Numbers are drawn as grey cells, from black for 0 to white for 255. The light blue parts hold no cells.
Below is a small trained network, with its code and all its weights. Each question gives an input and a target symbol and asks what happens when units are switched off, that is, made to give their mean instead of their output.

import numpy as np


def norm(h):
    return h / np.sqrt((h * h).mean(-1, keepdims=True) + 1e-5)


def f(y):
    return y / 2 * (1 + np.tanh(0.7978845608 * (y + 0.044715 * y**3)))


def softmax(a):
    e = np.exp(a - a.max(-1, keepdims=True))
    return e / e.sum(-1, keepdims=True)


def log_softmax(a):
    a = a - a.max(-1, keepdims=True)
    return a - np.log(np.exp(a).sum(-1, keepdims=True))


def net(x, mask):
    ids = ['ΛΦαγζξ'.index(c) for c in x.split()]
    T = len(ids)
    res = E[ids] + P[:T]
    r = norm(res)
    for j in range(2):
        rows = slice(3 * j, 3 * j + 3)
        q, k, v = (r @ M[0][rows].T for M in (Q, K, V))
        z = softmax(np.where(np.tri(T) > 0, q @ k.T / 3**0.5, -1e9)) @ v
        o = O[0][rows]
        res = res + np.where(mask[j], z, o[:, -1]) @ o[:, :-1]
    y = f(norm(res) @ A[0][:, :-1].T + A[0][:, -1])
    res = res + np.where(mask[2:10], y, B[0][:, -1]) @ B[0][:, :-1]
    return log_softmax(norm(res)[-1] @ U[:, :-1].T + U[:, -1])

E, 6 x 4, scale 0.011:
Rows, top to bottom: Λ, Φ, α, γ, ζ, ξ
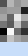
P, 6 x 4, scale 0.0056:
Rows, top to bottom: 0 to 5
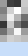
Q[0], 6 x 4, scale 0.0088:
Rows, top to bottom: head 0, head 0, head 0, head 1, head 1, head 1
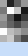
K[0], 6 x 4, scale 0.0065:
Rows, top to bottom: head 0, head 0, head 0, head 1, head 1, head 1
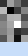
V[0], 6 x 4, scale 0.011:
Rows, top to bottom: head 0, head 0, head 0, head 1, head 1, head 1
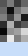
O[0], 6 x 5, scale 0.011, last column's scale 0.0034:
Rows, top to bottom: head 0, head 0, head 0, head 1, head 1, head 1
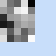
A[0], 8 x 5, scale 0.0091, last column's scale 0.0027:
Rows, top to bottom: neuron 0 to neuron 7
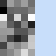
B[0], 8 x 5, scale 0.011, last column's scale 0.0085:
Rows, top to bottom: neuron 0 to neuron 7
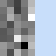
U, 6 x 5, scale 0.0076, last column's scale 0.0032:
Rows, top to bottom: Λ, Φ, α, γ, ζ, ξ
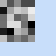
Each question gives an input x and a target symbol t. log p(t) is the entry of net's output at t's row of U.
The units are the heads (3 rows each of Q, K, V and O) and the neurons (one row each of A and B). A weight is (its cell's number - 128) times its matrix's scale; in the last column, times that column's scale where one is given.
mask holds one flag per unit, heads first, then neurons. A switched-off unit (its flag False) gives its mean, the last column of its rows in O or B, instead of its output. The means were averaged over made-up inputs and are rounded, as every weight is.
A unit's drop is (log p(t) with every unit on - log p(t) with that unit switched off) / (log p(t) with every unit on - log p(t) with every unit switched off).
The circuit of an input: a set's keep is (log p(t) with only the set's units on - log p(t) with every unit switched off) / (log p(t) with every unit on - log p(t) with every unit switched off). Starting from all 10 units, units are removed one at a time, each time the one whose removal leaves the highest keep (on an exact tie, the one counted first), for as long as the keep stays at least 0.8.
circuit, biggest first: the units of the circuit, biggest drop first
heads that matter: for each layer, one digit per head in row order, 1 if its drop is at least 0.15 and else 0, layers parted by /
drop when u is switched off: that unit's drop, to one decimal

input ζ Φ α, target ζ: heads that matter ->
01
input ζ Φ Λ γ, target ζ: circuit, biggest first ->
head 1; neuron 6
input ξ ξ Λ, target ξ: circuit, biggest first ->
head 1
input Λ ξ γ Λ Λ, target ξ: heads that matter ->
11
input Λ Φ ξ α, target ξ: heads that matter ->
11
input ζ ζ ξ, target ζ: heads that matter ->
01
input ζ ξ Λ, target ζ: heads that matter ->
01
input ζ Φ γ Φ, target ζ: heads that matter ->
01
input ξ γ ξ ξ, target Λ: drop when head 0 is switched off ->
0.3
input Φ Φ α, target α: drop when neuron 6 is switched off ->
0.1
